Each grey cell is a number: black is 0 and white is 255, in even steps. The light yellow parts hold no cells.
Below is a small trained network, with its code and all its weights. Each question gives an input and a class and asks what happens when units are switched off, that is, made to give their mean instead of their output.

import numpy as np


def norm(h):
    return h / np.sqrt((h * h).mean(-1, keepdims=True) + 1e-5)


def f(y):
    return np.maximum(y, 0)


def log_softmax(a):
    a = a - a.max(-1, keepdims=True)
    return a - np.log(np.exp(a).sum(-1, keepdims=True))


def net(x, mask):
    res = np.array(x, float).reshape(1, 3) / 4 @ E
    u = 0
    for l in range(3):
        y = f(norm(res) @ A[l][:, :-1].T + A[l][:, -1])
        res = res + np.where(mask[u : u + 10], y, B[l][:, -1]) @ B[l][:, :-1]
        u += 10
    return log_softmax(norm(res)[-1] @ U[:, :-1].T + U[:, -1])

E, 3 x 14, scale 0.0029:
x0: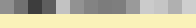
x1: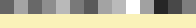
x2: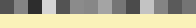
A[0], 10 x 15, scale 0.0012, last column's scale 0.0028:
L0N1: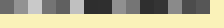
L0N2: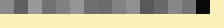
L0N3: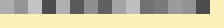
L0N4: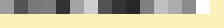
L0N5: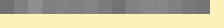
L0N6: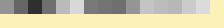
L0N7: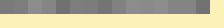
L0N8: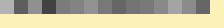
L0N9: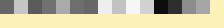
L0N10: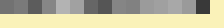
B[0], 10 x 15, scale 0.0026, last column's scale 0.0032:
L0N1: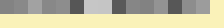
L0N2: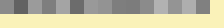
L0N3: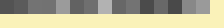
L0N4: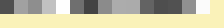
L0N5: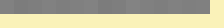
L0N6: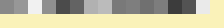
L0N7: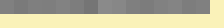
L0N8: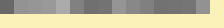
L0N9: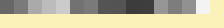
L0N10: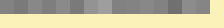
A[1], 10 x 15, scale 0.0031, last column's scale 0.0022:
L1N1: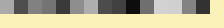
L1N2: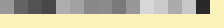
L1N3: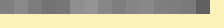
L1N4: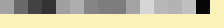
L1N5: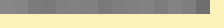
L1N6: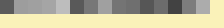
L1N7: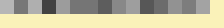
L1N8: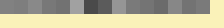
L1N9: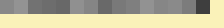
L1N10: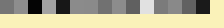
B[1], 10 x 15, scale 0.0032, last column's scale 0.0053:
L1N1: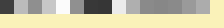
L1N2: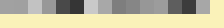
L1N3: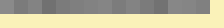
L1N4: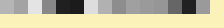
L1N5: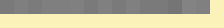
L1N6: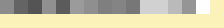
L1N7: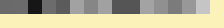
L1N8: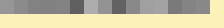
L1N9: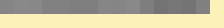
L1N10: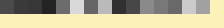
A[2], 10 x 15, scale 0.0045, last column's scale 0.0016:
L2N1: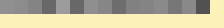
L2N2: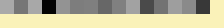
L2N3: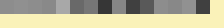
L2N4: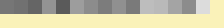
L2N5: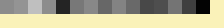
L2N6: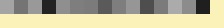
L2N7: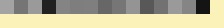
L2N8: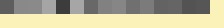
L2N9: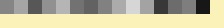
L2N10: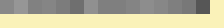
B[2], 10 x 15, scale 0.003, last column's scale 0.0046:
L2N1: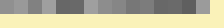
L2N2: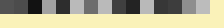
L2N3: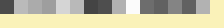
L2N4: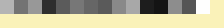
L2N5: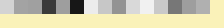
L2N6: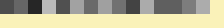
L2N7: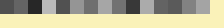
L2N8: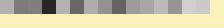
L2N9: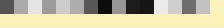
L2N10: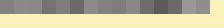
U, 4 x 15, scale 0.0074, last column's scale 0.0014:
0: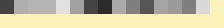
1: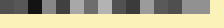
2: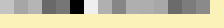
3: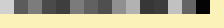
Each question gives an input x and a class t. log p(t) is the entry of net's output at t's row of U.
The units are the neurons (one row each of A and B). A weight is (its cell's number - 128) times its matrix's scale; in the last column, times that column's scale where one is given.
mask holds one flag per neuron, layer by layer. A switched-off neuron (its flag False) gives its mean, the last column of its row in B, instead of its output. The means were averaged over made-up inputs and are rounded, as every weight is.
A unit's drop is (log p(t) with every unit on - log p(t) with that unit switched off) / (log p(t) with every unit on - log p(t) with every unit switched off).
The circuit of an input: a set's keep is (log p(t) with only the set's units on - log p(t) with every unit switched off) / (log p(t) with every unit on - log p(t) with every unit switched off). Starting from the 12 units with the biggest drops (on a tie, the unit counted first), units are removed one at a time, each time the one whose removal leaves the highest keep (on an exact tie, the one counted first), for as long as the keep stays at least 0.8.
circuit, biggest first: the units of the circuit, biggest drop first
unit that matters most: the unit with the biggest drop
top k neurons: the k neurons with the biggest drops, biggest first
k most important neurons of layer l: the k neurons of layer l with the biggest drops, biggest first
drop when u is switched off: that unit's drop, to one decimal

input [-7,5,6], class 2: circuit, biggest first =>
(L2N8; L2N5)
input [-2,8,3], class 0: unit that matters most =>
L2N9
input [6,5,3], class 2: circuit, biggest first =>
(L1N2; L1N4)
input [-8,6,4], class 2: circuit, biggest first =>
(L2N5; L2N8)
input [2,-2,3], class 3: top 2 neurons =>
(L2N4; L0N4)
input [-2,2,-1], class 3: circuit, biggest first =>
(L1N6; L2N4)
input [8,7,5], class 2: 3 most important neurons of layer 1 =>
(L1N2; L1N4; L1N1)
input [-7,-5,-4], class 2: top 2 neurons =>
(L2N5; L0N9)
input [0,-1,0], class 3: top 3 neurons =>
(L1N6; L2N4; L1N1)
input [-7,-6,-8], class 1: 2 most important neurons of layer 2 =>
(L2N2; L2N6)
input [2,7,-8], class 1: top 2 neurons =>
(L2N2; L0N4)
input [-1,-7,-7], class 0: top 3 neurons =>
(L1N1; L2N3; L1N10)
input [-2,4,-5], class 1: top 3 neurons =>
(L0N4; L1N1; L2N2)
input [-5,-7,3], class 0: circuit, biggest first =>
(L1N1)
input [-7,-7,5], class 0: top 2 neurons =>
(L1N1; L0N6)
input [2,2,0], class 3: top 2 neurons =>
(L2N4; L1N6)
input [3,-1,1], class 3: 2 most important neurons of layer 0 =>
(L0N6; L0N4)
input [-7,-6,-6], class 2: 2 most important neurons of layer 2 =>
(L2N5; L2N9)
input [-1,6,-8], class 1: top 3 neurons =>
(L2N2; L0N4; L1N1)
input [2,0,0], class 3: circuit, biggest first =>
(L2N4)
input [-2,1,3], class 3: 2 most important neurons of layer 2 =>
(L2N4; L2N2)
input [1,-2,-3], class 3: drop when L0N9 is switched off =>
0.1
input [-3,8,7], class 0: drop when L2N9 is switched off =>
0.9
